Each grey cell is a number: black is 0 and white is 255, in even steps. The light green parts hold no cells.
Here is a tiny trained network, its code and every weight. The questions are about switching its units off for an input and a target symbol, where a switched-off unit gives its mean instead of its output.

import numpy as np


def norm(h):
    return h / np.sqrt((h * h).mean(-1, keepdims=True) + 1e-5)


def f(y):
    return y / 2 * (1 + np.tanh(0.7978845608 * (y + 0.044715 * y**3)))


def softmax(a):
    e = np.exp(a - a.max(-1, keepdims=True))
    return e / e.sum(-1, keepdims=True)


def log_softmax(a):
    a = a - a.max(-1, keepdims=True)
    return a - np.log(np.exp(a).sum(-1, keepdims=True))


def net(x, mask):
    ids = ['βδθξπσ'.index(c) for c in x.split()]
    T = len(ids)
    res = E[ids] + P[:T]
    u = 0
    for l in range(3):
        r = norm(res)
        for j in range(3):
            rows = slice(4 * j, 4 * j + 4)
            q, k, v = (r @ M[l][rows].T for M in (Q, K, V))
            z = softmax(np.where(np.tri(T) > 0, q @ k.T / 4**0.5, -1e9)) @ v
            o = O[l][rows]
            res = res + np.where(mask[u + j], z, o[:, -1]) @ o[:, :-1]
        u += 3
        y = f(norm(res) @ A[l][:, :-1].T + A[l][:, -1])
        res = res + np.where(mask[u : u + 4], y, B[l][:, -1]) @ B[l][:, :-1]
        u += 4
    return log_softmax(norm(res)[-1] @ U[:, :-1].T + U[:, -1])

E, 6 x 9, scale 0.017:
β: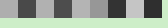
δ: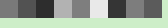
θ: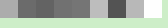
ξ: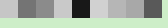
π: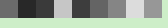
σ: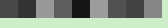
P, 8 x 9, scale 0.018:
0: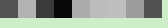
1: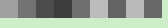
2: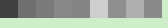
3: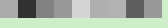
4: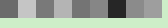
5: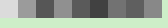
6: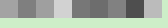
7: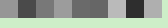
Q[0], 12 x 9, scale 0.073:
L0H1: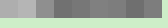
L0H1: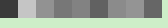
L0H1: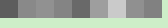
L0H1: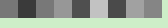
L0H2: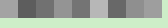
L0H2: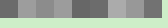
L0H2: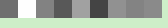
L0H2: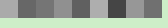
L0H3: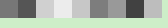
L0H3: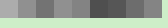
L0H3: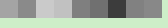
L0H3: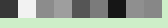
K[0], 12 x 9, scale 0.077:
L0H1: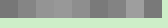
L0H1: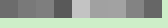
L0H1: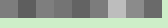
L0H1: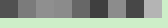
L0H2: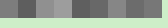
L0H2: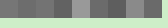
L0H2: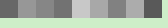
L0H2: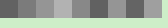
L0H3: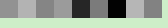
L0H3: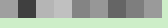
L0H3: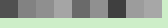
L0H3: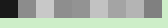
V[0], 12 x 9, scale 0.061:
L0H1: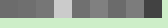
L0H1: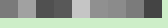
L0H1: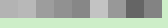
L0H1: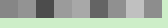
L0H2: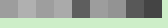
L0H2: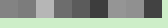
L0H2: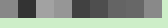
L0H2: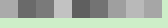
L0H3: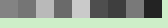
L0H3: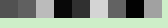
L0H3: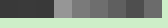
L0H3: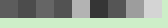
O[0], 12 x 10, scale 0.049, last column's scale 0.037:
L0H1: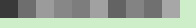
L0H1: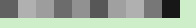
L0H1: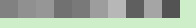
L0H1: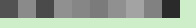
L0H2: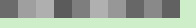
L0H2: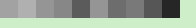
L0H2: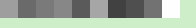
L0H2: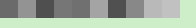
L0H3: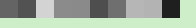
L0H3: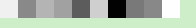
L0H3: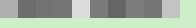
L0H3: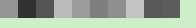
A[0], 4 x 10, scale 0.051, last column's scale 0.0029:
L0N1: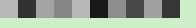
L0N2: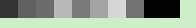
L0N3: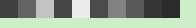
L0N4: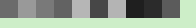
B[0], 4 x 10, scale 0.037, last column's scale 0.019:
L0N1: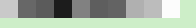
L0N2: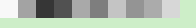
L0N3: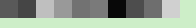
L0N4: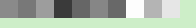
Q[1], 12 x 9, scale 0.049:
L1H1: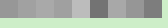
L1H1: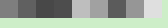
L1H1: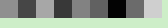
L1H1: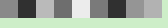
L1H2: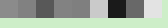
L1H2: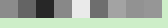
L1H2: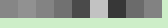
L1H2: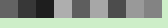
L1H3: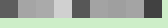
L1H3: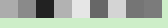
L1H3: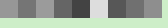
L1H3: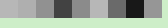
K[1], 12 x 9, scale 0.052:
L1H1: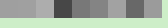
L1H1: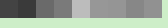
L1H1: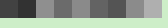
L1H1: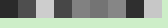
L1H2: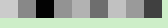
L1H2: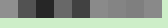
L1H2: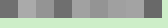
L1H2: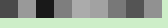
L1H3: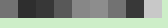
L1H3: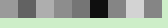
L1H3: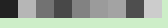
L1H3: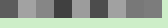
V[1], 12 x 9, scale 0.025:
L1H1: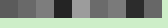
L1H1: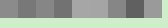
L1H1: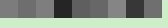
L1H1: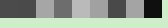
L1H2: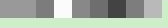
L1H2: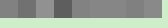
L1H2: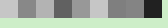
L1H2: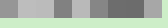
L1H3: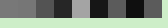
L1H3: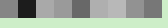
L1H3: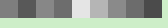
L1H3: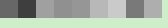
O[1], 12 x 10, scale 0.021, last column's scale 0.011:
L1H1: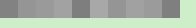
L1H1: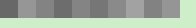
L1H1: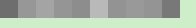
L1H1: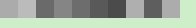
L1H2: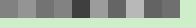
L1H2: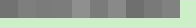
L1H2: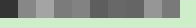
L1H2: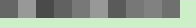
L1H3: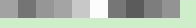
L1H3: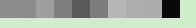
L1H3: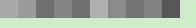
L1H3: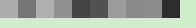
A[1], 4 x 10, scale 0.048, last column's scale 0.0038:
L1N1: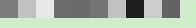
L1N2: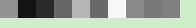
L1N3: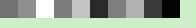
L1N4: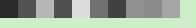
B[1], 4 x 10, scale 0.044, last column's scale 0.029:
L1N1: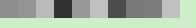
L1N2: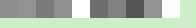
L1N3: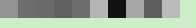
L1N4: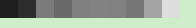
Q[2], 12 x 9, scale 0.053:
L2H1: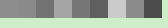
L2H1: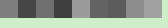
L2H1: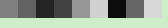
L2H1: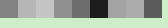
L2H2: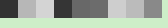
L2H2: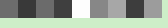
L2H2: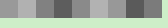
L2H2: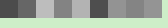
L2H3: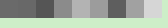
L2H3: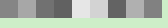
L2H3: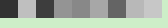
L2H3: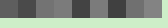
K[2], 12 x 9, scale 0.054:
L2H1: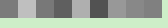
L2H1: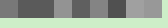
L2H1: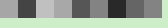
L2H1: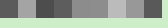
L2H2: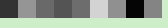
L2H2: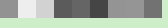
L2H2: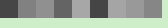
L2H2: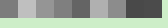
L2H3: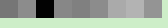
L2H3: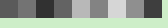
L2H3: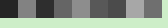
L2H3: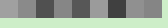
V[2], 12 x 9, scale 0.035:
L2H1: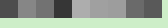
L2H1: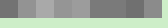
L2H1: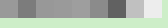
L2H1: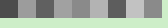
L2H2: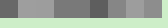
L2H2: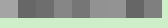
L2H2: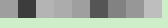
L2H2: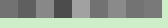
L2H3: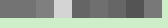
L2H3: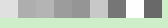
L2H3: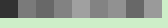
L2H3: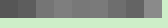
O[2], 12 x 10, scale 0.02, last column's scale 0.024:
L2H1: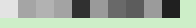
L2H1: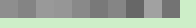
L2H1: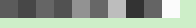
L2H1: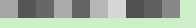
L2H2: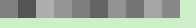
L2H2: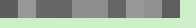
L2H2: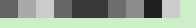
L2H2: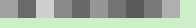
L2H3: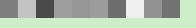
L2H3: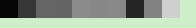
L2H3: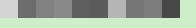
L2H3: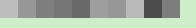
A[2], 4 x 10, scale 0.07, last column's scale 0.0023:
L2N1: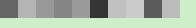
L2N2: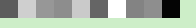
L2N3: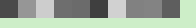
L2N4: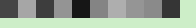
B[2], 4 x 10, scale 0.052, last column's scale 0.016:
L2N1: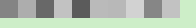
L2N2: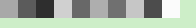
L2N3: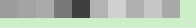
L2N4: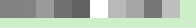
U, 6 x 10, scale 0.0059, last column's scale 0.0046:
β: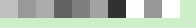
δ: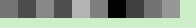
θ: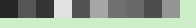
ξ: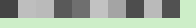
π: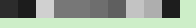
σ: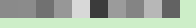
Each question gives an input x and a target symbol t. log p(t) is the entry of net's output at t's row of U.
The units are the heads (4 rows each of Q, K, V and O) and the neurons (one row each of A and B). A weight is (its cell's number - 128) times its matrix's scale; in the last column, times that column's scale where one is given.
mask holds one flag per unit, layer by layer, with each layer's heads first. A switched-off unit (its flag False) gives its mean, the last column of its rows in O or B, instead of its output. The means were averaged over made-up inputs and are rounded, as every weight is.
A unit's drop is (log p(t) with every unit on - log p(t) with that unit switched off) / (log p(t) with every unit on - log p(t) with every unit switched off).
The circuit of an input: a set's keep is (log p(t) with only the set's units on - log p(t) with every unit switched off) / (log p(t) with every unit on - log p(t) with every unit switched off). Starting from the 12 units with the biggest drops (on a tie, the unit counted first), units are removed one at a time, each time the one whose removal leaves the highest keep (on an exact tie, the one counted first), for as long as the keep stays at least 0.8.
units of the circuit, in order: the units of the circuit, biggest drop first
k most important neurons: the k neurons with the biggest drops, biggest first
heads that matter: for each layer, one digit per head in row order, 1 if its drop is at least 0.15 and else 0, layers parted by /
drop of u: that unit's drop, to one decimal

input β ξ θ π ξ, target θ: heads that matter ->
001 / 000 / 000
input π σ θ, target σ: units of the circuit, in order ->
(L0H3, L1N2)
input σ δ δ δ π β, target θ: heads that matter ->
100 / 000 / 000
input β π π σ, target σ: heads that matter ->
001 / 000 / 000
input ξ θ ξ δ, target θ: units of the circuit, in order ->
(L0H3)
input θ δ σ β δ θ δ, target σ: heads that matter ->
101 / 000 / 000
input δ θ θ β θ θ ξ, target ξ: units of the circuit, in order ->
(L0H2, L0H1)
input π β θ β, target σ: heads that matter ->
110 / 000 / 000
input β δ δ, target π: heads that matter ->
001 / 000 / 000
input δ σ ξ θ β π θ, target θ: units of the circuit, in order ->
(L0H1, L0N1)
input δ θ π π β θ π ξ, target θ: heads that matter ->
011 / 000 / 000
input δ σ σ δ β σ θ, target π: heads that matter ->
001 / 000 / 000
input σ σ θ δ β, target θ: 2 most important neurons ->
(L2N2, L0N1)
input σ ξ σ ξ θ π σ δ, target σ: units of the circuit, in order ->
(L0H3)
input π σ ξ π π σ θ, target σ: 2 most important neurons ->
(L0N2, L1N2)
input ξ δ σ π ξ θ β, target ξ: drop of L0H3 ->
0.9
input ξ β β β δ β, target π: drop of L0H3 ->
0.2
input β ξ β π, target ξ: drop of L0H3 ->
1.1
